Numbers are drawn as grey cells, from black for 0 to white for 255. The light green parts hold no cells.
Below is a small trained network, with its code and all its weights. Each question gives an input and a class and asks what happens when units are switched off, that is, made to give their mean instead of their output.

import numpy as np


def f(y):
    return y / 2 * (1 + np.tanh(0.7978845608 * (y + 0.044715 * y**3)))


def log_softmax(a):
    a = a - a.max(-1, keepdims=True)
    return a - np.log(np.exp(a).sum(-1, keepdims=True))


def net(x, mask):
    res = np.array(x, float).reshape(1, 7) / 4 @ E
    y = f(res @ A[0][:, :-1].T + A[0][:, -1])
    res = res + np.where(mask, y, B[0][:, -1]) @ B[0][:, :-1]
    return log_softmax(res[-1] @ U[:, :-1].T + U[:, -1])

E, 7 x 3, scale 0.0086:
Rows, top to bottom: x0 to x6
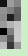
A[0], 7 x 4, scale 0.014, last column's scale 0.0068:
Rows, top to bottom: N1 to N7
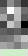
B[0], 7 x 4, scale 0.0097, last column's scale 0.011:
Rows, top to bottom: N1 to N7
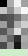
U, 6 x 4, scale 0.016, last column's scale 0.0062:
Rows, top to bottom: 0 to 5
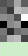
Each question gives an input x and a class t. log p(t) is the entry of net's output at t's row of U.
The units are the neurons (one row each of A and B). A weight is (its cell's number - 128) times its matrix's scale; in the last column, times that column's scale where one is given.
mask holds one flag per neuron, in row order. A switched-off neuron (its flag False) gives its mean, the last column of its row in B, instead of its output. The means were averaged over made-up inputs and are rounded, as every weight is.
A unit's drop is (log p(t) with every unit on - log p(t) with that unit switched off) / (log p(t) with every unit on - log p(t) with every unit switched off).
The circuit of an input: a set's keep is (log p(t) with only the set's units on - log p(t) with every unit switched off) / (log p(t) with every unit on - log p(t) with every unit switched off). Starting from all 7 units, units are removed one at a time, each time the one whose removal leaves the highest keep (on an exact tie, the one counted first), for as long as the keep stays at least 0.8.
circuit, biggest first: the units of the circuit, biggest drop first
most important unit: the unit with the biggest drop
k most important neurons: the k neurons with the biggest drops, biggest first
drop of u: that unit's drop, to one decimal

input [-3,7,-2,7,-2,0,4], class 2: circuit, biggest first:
N7, N1
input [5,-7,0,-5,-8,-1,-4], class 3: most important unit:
N2
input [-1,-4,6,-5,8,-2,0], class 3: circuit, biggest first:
N2, N4
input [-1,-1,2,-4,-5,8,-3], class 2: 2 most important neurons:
N4, N1
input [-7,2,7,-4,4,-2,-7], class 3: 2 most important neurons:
N2, N5
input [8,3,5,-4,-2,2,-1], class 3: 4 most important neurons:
N2, N4, N5, N1
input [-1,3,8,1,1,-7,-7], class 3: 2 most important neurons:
N2, N1
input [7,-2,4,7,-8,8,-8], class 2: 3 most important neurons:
N1, N5, N4
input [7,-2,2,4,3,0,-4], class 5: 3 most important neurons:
N2, N1, N3
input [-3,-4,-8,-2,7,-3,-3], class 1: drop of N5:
0.0
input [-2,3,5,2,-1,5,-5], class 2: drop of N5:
0.1
